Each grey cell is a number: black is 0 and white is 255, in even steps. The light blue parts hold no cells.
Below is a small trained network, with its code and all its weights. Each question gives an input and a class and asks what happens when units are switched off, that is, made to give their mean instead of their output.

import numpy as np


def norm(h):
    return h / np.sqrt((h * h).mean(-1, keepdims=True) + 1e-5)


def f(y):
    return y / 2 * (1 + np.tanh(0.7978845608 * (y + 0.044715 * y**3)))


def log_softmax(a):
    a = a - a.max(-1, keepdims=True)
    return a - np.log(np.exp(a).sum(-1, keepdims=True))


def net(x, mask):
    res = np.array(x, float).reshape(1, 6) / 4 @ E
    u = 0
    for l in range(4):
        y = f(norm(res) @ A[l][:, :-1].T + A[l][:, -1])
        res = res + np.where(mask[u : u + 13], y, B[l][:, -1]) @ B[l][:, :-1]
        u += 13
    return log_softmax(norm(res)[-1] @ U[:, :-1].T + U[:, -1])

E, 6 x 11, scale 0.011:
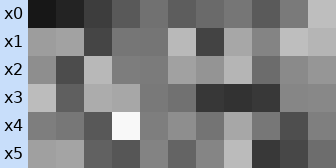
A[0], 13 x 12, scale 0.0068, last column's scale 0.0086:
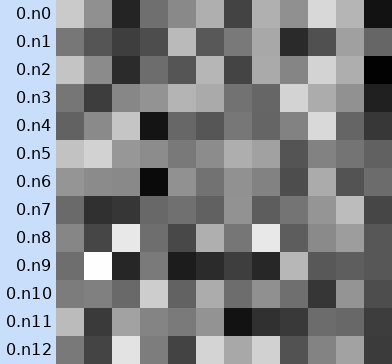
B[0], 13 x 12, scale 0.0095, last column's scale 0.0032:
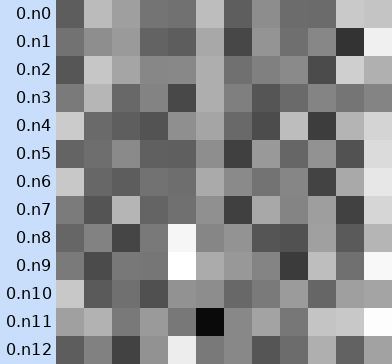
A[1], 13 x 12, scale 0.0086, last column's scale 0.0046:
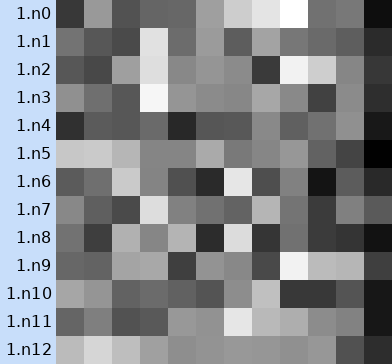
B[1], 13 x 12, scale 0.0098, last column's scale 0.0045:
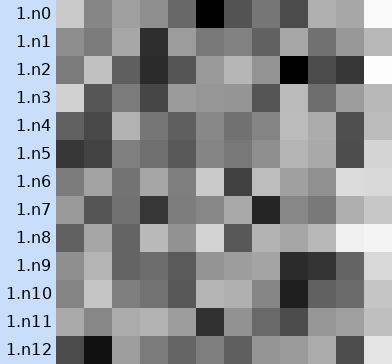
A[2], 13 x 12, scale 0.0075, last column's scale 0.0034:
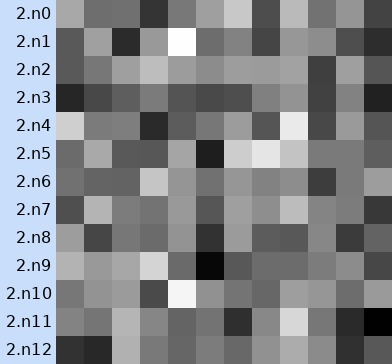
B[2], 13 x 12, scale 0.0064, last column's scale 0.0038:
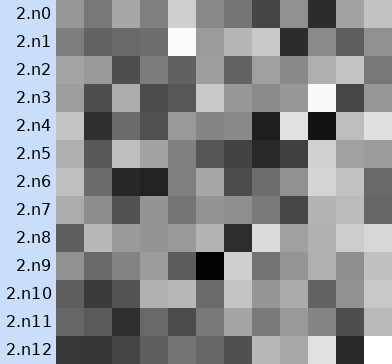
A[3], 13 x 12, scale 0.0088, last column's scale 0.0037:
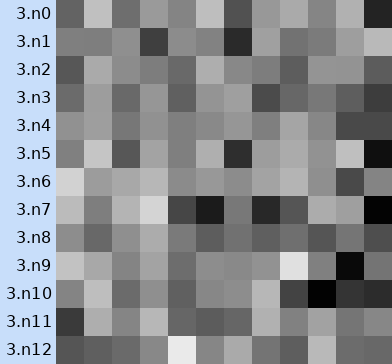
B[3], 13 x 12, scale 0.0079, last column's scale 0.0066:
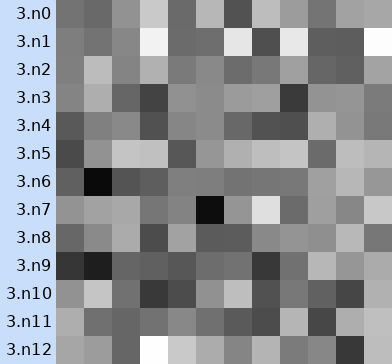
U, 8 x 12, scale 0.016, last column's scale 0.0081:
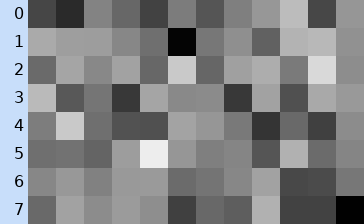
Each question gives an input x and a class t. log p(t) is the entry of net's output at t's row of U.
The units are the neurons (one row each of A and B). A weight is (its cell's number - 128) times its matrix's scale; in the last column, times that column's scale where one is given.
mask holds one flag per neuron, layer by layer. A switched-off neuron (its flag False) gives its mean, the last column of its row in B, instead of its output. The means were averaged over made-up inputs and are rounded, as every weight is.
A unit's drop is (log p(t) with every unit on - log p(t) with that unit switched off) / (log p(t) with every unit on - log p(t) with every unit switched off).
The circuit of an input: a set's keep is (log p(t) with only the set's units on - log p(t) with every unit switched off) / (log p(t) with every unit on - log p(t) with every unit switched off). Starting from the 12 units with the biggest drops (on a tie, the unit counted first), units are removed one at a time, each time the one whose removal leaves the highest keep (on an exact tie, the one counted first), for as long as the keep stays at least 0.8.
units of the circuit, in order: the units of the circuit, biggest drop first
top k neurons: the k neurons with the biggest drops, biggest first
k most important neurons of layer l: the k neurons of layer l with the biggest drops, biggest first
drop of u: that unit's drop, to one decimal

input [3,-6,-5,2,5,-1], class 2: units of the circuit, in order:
(1.n8)
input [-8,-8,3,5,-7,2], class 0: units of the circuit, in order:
(1.n5 1.n12)
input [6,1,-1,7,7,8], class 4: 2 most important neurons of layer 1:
(1.n10 1.n0)
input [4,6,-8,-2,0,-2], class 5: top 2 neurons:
(0.n9 2.n1)
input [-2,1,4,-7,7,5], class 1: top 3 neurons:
(1.n0 1.n11 0.n6)
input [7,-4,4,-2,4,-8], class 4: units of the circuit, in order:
(1.n2 1.n9)
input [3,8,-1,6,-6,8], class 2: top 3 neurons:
(1.n2 0.n2 0.n0)
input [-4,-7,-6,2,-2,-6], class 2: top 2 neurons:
(1.n8 1.n6)
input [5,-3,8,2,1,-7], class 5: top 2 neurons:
(0.n8 0.n12)
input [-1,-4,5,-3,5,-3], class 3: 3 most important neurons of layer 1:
(1.n3 1.n7 1.n1)
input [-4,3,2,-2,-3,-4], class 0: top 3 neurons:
(1.n12 1.n5 1.n10)
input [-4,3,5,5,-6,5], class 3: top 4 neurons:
(0.n6 1.n0 0.n4 1.n2)
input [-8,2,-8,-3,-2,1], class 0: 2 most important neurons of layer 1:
(1.n12 1.n5)
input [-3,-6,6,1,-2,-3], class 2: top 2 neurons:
(1.n8 0.n9)
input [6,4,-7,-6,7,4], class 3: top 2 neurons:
(1.n7 1.n1)
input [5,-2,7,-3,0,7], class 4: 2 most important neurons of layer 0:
(0.n1 0.n9)
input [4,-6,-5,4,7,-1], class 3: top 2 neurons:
(1.n7 1.n3)
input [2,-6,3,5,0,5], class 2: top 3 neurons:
(1.n8 1.n6 1.n0)
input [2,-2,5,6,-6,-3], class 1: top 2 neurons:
(0.n11 3.n7)
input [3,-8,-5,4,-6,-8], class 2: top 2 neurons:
(1.n8 1.n6)
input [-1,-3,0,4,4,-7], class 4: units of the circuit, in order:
(1.n2)
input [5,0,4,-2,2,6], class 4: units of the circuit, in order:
(1.n10)
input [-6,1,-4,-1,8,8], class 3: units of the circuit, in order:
(1.n3 1.n7)
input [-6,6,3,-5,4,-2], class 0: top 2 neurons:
(1.n12 1.n8)
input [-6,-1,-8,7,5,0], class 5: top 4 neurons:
(0.n9 1.n0 2.n1 3.n12)
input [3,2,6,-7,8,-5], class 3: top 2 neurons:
(1.n3 1.n7)
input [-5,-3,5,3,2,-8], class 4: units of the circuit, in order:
(1.n2)
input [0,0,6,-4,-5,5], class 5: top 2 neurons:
(0.n8 0.n12)
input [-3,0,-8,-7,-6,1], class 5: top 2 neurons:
(0.n9 2.n1)
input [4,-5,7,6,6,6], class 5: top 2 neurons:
(0.n8 1.n0)
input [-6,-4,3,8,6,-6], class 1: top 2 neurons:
(0.n11 3.n7)
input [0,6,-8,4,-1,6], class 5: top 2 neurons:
(0.n9 1.n2)
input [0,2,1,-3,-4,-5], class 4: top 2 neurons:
(1.n9 1.n2)
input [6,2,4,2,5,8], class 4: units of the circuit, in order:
(1.n10)
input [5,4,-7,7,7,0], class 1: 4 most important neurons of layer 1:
(1.n2 1.n5 1.n8 1.n12)
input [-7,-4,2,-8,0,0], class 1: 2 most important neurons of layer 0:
(0.n1 0.n7)
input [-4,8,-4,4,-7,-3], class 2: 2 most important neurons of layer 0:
(0.n0 0.n2)
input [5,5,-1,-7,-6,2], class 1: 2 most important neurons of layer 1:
(1.n0 1.n11)
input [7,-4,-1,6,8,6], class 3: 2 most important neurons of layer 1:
(1.n7 1.n1)
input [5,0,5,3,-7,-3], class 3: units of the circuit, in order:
(0.n4)
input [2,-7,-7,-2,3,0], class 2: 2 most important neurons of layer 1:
(1.n8 1.n6)
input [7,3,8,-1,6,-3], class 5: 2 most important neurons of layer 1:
(1.n12 1.n5)
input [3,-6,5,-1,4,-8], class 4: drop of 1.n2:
1.1
